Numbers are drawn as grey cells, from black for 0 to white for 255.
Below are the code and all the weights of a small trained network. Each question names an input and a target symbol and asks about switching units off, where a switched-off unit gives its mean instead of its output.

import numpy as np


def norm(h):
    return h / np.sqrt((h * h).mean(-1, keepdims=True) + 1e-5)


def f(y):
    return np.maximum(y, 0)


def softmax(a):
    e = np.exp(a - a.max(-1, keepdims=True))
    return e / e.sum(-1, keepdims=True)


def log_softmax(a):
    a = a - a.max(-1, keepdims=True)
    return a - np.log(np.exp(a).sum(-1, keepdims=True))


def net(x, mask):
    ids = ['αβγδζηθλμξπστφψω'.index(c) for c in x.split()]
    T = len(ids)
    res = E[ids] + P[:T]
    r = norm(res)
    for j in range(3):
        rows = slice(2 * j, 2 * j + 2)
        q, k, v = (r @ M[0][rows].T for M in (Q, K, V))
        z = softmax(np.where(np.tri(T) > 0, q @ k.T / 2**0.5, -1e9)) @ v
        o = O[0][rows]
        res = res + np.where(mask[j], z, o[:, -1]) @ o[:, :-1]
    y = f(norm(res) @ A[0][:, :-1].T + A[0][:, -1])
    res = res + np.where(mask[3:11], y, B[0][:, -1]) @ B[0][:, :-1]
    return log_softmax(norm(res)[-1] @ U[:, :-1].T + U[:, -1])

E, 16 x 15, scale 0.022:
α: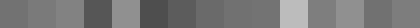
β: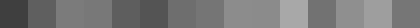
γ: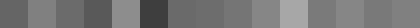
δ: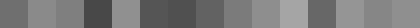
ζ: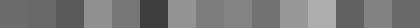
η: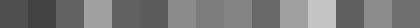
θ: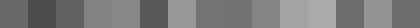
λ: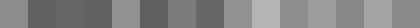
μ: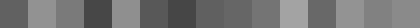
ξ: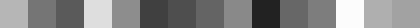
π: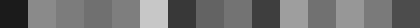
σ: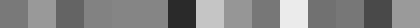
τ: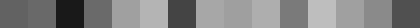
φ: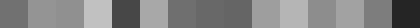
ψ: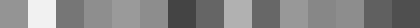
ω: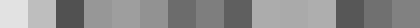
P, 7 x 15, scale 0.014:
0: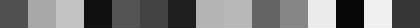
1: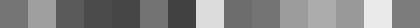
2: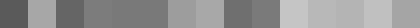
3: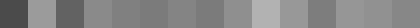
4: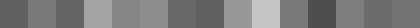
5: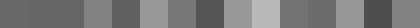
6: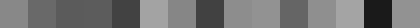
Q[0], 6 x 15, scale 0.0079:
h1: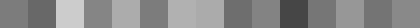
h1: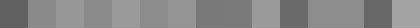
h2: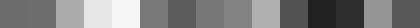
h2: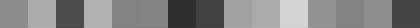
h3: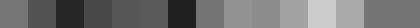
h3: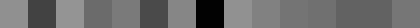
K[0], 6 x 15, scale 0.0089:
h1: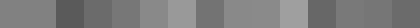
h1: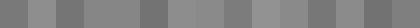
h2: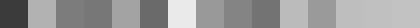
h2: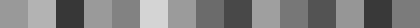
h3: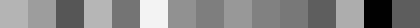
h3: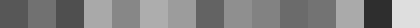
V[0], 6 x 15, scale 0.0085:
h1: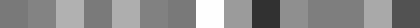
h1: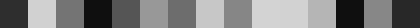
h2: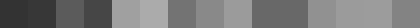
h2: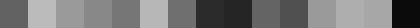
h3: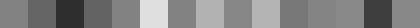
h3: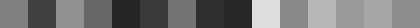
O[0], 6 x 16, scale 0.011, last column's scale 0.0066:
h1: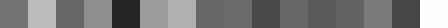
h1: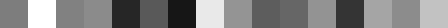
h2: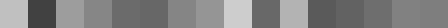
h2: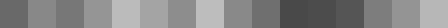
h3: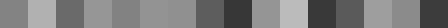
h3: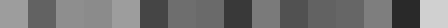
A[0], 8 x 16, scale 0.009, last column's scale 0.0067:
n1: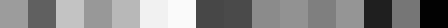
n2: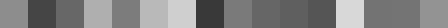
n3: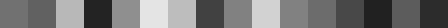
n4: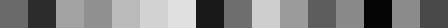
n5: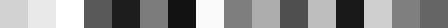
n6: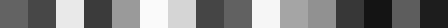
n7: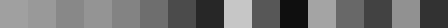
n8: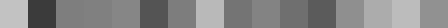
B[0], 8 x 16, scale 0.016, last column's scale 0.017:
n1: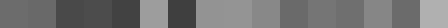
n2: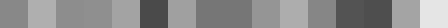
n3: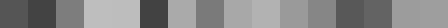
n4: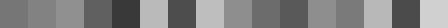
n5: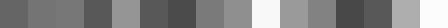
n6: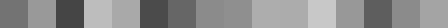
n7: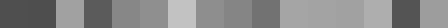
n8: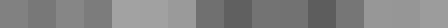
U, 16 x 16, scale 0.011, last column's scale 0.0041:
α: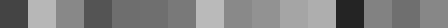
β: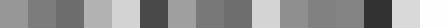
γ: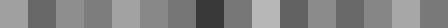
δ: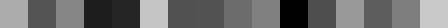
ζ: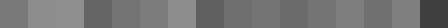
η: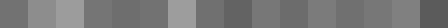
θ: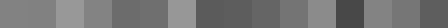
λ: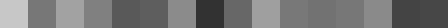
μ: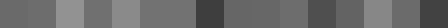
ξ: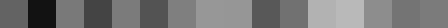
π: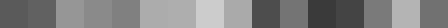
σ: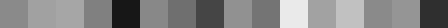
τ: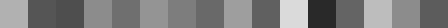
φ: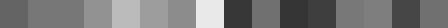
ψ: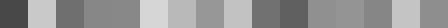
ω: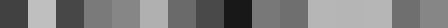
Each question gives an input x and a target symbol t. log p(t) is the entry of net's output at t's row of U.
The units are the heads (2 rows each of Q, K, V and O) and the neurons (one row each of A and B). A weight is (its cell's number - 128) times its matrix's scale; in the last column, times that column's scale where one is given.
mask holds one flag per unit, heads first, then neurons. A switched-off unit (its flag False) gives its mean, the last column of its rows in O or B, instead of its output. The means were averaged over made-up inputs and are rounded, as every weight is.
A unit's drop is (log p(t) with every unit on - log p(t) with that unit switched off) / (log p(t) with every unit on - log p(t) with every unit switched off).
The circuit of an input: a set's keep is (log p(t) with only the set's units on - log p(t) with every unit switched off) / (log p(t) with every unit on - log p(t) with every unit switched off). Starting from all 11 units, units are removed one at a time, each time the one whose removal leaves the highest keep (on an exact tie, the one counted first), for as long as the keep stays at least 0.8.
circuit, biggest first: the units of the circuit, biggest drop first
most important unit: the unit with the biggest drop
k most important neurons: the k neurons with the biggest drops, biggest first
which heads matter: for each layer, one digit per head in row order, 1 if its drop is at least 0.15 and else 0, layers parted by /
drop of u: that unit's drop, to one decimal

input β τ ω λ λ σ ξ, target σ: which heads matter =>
011
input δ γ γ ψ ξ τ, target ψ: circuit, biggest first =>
(h3; n5)
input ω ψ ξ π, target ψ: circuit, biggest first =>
(h3; n5)
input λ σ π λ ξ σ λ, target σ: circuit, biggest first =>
(h2; n5)
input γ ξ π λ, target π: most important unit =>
h2
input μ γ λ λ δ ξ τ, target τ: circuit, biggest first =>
(h3; h2; n5)
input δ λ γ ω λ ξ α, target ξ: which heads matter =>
000
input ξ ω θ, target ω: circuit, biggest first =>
(n5; h2; n2)
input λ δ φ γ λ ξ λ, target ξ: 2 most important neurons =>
(n5; n2)
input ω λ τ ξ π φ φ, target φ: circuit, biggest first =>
(h2; n5)
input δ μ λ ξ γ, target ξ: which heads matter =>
001
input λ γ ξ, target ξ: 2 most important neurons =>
(n2; n7)
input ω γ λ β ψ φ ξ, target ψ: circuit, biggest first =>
(n5; h2)
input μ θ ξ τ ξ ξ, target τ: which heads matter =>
110
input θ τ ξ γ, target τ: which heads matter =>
010
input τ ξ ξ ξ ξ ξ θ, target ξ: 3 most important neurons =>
(n4; n1; n5)
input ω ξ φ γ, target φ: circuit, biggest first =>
(n5; h2; n2)
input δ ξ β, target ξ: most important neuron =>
(n2)
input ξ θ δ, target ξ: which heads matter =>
101
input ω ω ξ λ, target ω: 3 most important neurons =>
(n5; n2; n3)
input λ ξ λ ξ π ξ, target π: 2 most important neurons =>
(n4; n2)
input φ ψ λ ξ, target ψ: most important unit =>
h3
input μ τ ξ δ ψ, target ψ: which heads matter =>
001
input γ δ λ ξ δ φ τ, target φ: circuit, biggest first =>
(n5; h2; h3)
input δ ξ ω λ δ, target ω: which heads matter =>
010
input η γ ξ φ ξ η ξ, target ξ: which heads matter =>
100
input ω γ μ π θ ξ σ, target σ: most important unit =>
h2
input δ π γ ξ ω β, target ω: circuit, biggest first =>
(h2; n5)
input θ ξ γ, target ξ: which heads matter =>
101
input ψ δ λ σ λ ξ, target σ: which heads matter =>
011
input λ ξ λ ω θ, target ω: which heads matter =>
010
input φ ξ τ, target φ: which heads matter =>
010
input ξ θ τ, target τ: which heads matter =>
010
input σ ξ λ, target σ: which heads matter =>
110
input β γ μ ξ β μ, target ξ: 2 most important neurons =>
(n5; n2)
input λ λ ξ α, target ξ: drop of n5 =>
0.3
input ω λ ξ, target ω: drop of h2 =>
0.2
